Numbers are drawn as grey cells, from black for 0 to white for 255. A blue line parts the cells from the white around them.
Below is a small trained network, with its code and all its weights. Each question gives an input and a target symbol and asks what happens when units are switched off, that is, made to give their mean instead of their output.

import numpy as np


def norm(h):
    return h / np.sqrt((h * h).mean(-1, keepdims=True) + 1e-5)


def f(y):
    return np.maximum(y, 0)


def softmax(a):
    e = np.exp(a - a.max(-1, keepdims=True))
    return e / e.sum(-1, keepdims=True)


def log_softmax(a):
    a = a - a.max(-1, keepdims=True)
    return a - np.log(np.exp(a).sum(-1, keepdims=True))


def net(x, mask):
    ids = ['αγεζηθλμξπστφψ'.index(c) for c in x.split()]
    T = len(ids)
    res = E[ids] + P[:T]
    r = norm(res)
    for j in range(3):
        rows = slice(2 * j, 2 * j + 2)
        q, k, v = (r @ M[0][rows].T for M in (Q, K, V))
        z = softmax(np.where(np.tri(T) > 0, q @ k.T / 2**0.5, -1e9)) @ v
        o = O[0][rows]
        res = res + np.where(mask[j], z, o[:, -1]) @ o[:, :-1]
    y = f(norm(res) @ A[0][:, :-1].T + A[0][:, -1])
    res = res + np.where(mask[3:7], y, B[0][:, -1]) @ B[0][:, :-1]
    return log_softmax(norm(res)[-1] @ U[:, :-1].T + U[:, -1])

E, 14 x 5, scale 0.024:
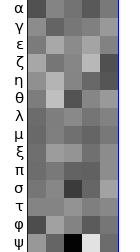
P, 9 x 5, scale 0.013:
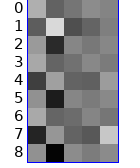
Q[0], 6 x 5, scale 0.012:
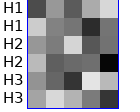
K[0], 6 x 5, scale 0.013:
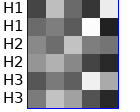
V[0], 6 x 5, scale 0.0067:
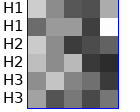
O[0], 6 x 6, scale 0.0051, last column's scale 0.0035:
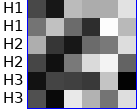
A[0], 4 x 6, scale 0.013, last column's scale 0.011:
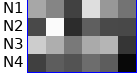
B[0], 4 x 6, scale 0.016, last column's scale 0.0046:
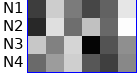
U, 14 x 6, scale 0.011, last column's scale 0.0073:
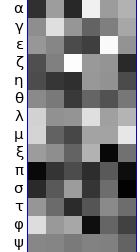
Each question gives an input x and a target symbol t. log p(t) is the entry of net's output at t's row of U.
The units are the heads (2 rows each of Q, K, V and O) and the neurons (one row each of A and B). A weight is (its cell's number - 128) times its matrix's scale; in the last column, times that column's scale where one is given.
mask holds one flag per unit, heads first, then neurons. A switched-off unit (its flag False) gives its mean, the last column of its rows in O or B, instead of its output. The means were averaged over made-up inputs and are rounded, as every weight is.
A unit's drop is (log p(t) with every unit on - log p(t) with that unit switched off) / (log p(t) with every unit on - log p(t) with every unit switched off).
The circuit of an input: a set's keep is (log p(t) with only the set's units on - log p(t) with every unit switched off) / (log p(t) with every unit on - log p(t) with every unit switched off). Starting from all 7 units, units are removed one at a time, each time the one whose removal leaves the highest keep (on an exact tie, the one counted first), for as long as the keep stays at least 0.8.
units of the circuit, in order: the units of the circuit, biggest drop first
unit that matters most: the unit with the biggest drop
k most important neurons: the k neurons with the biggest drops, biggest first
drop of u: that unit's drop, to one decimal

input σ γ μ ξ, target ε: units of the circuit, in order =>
[N2, H3, N1]
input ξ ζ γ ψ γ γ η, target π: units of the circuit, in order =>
[H2, H3]
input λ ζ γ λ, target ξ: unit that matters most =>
H1
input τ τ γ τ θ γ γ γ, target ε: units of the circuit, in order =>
[N2, H1]
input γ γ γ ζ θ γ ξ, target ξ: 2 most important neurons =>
[N1, N2]
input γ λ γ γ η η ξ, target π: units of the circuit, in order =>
[H3, N2]
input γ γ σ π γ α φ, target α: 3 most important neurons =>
[N2, N1, N3]
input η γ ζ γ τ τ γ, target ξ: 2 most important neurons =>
[N1, N2]
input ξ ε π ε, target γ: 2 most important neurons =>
[N3, N2]
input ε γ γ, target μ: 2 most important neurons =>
[N2, N1]
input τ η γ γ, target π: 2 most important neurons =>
[N1, N2]
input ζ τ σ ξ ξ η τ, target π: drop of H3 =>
0.2
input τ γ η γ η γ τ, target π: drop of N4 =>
0.0
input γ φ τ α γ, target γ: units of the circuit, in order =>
[H2]
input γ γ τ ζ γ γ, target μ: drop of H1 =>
-0.1
